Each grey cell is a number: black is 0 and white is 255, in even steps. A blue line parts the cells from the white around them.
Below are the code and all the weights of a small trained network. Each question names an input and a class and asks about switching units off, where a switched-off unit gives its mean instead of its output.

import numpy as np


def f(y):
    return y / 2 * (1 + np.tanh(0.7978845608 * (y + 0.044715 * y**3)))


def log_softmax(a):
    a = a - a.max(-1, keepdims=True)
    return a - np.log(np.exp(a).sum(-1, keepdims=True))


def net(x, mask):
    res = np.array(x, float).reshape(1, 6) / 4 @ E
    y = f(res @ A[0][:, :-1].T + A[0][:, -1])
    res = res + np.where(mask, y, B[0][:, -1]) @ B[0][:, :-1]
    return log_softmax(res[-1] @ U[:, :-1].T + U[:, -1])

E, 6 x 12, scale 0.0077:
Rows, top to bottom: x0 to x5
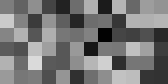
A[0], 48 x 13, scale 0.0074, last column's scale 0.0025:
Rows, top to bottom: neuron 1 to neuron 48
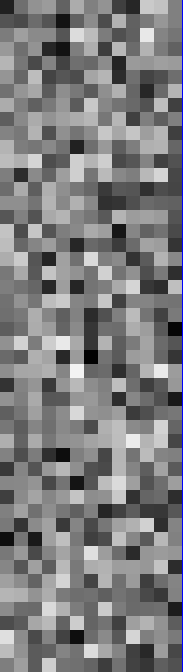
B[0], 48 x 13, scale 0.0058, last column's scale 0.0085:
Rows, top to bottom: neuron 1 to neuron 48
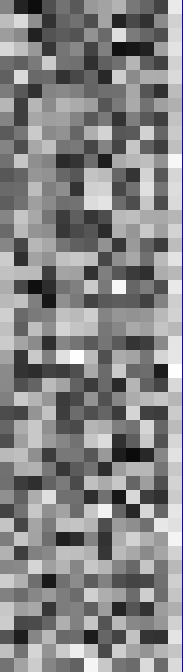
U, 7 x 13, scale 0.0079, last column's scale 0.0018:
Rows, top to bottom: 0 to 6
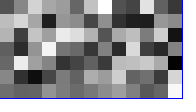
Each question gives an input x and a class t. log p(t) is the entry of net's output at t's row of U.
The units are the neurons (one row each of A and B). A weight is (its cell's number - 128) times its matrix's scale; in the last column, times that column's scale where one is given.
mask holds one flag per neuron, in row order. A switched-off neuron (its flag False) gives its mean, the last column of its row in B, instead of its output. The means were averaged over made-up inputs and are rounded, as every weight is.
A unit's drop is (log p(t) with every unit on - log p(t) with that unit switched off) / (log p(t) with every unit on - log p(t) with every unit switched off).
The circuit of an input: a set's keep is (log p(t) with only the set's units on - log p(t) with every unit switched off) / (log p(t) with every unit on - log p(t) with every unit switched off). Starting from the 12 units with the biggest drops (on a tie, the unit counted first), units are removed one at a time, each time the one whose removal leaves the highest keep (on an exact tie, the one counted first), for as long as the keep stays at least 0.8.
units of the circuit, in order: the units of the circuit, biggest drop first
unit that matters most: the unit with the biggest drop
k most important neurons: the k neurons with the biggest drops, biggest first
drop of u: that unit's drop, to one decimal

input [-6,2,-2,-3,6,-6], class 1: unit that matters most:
neuron 22
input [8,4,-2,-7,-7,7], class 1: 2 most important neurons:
(neuron 2; neuron 4)
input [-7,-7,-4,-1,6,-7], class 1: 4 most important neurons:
(neuron 22; neuron 25; neuron 20; neuron 44)
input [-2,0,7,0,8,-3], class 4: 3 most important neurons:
(neuron 12; neuron 6; neuron 17)
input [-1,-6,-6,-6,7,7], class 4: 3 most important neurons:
(neuron 12; neuron 6; neuron 17)
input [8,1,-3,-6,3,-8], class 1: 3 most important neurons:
(neuron 4; neuron 33; neuron 2)
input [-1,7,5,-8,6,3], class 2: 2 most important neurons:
(neuron 47; neuron 19)
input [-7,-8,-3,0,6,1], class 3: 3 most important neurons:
(neuron 30; neuron 36; neuron 28)
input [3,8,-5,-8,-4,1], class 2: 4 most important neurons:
(neuron 19; neuron 47; neuron 8; neuron 40)
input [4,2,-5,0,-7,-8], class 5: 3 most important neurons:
(neuron 1; neuron 27; neuron 12)
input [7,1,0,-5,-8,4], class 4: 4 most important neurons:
(neuron 39; neuron 34; neuron 16; neuron 25)
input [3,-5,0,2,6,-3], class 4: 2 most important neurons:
(neuron 12; neuron 6)
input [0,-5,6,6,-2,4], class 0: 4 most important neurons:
(neuron 37; neuron 14; neuron 48; neuron 19)
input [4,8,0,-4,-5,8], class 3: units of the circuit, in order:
(neuron 46)
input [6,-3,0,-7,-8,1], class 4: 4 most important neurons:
(neuron 39; neuron 34; neuron 16; neuron 26)
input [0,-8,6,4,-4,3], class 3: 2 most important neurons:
(neuron 36; neuron 28)
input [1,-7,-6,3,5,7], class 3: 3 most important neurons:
(neuron 28; neuron 36; neuron 30)
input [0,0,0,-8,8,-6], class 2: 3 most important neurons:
(neuron 19; neuron 47; neuron 40)
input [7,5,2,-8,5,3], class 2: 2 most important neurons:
(neuron 19; neuron 47)
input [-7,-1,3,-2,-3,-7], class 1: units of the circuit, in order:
(neuron 25)
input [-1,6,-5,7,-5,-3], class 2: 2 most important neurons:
(neuron 26; neuron 38)
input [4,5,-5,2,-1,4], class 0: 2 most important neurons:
(neuron 32; neuron 10)
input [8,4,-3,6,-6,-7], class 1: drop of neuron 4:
0.2
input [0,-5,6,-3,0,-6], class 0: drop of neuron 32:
-0.1
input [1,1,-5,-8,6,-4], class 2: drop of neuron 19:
0.1
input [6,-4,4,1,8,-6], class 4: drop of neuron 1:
0.0
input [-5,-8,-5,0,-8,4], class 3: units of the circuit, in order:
(neuron 36)
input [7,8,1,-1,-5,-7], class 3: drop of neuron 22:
0.1
